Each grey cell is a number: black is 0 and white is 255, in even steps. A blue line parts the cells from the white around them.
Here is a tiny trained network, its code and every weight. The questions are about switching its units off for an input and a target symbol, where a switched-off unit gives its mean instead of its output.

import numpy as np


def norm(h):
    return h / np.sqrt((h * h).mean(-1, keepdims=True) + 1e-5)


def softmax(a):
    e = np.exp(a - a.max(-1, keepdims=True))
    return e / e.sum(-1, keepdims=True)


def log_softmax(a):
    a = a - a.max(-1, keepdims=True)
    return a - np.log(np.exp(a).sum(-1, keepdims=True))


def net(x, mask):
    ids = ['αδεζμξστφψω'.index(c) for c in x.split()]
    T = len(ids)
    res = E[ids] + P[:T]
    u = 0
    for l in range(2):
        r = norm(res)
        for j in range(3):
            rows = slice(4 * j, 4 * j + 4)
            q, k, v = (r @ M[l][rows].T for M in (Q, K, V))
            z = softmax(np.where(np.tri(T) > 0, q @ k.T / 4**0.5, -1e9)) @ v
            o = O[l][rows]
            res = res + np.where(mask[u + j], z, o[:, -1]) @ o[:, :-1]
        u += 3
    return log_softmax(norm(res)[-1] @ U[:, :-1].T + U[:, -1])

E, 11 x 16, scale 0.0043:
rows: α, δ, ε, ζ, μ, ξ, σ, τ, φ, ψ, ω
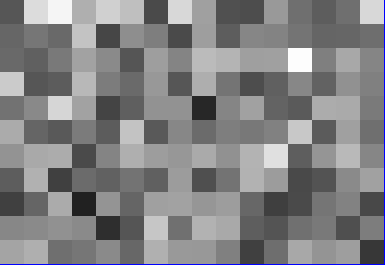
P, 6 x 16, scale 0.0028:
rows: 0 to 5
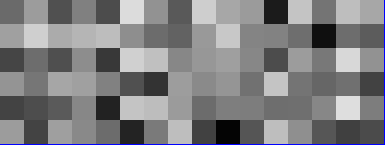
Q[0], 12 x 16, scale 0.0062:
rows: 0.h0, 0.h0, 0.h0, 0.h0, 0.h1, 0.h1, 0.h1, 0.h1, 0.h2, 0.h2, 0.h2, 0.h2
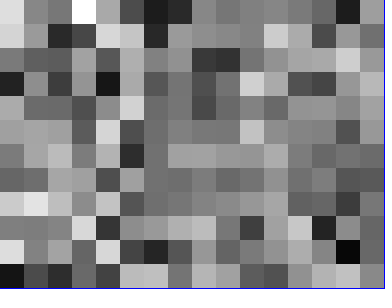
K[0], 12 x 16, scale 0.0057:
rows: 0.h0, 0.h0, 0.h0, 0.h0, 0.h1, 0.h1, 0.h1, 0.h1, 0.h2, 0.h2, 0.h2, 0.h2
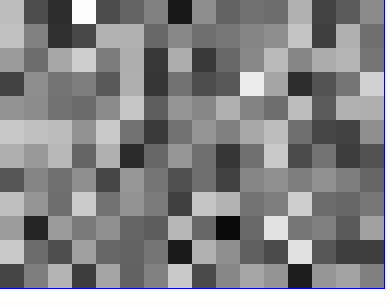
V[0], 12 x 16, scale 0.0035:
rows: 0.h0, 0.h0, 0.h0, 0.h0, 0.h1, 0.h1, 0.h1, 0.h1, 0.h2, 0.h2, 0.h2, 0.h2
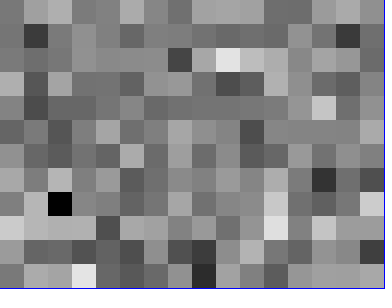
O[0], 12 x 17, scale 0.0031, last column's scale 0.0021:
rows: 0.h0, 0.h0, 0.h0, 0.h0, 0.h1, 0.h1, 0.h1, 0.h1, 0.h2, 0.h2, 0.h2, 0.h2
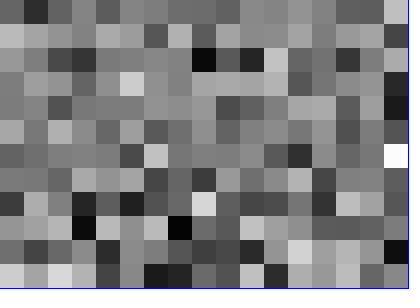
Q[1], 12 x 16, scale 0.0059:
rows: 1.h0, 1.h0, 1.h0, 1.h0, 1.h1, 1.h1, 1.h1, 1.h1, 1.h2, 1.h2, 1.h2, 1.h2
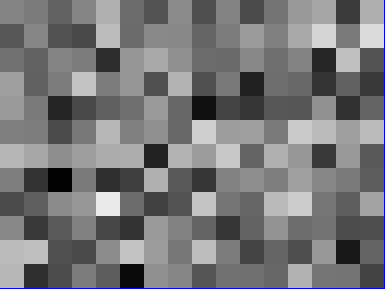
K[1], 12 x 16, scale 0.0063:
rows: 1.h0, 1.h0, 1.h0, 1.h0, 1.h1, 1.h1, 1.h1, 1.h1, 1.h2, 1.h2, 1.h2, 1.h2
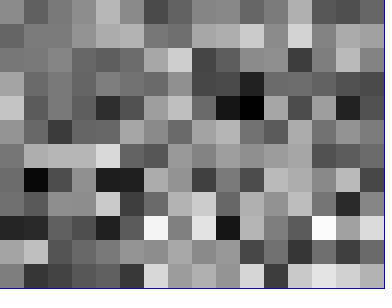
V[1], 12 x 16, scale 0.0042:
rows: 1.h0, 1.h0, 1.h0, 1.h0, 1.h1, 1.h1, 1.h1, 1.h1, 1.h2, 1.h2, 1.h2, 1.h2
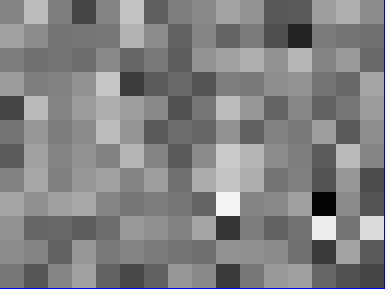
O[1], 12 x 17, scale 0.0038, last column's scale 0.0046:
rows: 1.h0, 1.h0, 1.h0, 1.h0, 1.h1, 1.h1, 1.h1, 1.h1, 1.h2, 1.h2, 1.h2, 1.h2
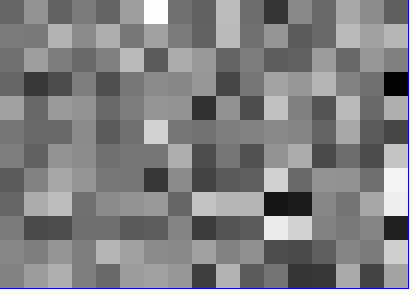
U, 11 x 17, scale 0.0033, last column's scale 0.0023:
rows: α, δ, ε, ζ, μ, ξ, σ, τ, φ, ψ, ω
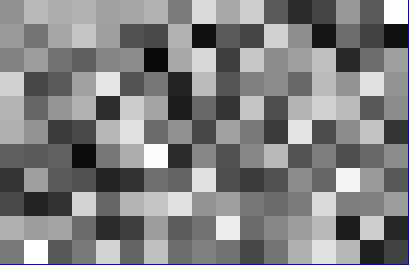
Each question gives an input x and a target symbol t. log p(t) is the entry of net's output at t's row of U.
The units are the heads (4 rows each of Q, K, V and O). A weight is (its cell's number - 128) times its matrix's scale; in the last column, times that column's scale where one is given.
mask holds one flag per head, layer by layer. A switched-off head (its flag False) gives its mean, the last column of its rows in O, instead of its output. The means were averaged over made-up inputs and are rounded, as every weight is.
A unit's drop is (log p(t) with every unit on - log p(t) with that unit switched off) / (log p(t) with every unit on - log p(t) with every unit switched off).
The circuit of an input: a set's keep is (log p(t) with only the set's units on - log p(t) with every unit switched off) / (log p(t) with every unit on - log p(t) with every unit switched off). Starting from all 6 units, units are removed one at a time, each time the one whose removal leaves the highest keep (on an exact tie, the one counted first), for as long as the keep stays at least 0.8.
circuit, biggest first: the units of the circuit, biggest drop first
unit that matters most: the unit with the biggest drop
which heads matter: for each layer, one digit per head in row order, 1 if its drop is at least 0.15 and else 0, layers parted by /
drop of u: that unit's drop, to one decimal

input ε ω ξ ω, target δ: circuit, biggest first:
[0.h1; 1.h2]
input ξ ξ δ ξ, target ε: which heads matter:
011 / 011
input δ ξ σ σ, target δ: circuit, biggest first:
[0.h0; 1.h2]
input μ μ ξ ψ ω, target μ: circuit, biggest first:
[0.h2]
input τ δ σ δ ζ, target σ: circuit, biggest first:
[0.h2; 1.h2]
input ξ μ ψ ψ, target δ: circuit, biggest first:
[0.h1; 1.h2]
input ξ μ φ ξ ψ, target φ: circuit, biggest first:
[0.h2; 1.h2]
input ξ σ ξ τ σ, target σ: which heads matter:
100 / 001
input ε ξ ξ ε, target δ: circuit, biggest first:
[0.h0; 1.h2]
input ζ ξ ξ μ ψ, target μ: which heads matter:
001 / 001
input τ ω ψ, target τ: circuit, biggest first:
[0.h2; 1.h2]
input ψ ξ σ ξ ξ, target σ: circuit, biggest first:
[0.h2; 0.h0]
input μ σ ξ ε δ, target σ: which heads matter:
001 / 011
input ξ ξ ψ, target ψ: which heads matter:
010 / 111
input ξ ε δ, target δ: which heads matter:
010 / 101
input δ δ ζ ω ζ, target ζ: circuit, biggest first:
[1.h1; 1.h2; 0.h1]
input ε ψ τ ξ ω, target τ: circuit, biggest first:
[0.h2]
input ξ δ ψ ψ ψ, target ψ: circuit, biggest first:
[1.h2; 1.h1; 0.h1; 1.h0]
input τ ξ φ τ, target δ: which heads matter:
010 / 001
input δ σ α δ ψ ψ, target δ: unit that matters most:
0.h0
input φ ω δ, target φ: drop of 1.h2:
0.1
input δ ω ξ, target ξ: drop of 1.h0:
0.6
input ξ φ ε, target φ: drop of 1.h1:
0.1
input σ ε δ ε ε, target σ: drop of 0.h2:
0.3
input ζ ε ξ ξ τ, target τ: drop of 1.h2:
0.3
